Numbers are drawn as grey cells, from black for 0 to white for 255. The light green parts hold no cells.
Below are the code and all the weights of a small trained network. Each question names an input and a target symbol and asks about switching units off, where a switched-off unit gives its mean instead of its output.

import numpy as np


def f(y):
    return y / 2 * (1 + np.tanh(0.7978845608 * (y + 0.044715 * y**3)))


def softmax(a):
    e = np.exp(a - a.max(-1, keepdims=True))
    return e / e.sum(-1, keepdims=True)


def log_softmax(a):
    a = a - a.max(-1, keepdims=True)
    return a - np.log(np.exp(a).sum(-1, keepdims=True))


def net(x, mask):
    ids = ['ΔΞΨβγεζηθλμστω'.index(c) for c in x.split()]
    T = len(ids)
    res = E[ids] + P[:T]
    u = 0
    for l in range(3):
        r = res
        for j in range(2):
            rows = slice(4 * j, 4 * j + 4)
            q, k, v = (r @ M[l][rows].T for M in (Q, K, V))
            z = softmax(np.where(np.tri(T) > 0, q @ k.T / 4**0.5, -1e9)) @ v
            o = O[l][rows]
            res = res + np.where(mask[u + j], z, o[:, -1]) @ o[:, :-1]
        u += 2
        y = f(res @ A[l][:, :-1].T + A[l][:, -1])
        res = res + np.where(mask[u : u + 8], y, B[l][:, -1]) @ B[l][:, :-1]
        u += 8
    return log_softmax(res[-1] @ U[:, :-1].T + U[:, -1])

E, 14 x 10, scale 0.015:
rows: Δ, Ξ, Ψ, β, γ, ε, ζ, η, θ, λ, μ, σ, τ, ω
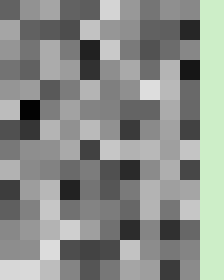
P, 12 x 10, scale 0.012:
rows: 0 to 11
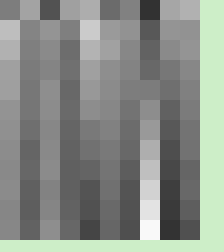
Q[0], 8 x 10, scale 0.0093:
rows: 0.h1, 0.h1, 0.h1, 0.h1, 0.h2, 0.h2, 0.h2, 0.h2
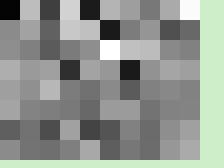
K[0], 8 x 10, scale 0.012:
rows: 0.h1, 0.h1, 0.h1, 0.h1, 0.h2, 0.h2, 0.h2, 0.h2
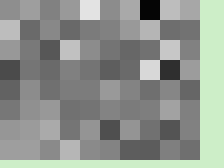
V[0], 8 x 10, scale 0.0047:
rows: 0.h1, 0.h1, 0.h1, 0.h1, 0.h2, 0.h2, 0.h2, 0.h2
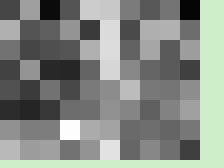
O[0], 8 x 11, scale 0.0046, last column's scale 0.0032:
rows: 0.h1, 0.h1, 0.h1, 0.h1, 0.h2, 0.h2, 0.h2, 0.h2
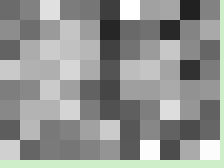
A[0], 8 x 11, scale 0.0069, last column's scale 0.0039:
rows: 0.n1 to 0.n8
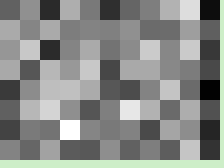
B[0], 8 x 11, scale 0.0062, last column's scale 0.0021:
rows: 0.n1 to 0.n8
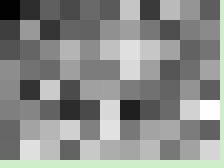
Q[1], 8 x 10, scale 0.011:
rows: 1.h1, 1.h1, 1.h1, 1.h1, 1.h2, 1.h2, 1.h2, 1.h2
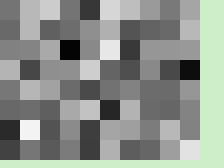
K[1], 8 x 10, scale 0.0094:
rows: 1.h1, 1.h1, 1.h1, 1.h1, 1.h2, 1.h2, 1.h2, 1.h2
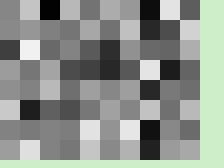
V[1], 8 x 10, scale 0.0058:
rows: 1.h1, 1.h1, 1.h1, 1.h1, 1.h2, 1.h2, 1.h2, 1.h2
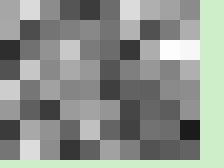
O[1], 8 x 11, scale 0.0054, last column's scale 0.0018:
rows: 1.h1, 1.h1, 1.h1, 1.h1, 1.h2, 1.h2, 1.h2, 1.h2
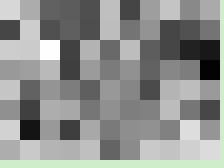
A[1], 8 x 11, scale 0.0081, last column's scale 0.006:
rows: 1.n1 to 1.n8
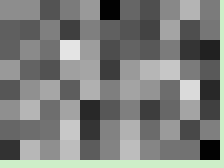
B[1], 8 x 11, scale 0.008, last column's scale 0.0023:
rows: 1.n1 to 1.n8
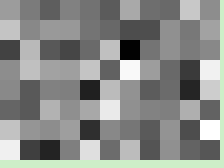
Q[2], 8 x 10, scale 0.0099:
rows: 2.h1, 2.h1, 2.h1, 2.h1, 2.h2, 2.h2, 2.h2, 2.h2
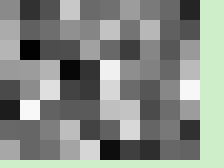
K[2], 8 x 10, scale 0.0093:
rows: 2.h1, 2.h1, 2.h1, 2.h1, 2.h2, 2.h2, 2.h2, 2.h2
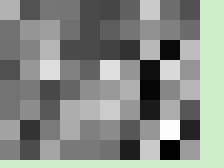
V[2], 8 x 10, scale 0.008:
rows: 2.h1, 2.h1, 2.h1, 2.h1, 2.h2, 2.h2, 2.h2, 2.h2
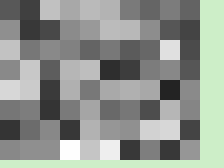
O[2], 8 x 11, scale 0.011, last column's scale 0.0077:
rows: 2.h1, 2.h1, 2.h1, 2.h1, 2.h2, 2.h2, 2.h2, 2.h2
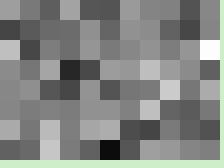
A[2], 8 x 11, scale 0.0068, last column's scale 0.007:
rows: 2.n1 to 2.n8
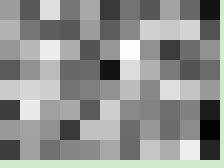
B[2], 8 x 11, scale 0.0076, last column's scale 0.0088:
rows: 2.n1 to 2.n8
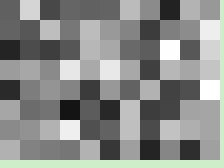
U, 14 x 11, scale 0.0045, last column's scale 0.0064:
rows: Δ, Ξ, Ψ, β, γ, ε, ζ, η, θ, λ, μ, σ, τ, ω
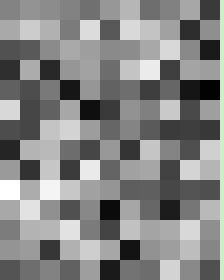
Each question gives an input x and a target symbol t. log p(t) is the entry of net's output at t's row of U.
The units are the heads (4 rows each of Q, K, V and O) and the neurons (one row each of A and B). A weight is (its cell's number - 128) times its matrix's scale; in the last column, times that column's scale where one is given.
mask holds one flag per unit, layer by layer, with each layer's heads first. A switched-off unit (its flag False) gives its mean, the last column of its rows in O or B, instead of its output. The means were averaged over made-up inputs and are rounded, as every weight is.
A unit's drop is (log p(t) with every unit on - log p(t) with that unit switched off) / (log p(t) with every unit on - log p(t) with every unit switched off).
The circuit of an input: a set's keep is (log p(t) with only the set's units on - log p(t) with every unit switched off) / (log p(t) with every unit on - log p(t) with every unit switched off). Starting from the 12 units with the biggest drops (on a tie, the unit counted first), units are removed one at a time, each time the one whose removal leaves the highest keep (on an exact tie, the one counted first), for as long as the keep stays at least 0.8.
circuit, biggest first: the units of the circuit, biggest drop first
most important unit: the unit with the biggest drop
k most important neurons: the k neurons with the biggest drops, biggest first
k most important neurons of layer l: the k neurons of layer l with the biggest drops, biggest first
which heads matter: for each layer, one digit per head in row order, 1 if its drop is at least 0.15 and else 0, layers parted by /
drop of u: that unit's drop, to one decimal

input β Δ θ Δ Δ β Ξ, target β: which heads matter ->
00 / 10 / 10
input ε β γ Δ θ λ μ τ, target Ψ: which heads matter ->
00 / 10 / 01
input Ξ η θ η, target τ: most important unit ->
0.n6
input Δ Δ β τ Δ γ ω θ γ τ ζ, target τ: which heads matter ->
00 / 00 / 10
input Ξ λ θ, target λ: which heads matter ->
00 / 10 / 01
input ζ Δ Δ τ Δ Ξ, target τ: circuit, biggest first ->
(2.h1, 1.h1, 2.h2)
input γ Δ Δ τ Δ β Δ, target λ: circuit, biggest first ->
(2.h2, 0.n3, 1.h1, 0.n1)
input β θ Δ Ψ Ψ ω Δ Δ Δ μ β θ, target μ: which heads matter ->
10 / 10 / 01
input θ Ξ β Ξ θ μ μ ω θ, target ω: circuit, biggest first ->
(2.h2, 0.h1, 2.n2)
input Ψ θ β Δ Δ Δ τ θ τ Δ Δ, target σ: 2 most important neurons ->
(2.n4, 1.n6)
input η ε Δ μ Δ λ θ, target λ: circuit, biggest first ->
(2.h2, 2.n3)
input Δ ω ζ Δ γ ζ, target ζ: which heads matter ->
00 / 10 / 11
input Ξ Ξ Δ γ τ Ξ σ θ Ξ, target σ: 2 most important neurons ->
(2.n4, 1.n4)
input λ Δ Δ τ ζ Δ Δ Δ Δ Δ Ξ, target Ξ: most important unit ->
1.n4
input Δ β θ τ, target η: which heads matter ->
00 / 00 / 10
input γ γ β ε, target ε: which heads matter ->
00 / 01 / 00
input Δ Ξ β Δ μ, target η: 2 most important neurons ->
(1.n5, 2.n5)
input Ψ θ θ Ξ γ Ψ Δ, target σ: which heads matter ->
00 / 00 / 01
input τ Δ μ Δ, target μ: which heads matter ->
01 / 00 / 10
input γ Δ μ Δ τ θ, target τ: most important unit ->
2.h1
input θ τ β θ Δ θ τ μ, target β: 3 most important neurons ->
(1.n5, 1.n1, 0.n8)
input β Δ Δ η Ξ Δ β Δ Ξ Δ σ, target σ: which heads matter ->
00 / 00 / 01
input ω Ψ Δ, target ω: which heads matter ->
00 / 10 / 01
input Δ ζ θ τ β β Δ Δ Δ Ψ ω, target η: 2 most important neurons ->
(2.n5, 2.n3)
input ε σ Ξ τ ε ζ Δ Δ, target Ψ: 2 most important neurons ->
(2.n3, 2.n4)
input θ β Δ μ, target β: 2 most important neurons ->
(1.n1, 1.n5)
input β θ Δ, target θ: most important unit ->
2.h1
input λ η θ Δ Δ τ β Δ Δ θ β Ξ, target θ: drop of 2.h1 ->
0.4
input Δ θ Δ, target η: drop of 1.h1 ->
0.1
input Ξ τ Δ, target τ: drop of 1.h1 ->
0.3
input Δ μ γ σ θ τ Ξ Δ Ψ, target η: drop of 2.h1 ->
0.3
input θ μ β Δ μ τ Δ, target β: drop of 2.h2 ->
0.7
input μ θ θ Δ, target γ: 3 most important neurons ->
(2.n3, 0.n1, 2.n6)
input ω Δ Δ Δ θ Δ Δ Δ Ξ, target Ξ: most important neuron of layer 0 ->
(0.n6)
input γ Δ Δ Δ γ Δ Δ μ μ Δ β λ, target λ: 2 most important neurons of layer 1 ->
(1.n5, 1.n4)
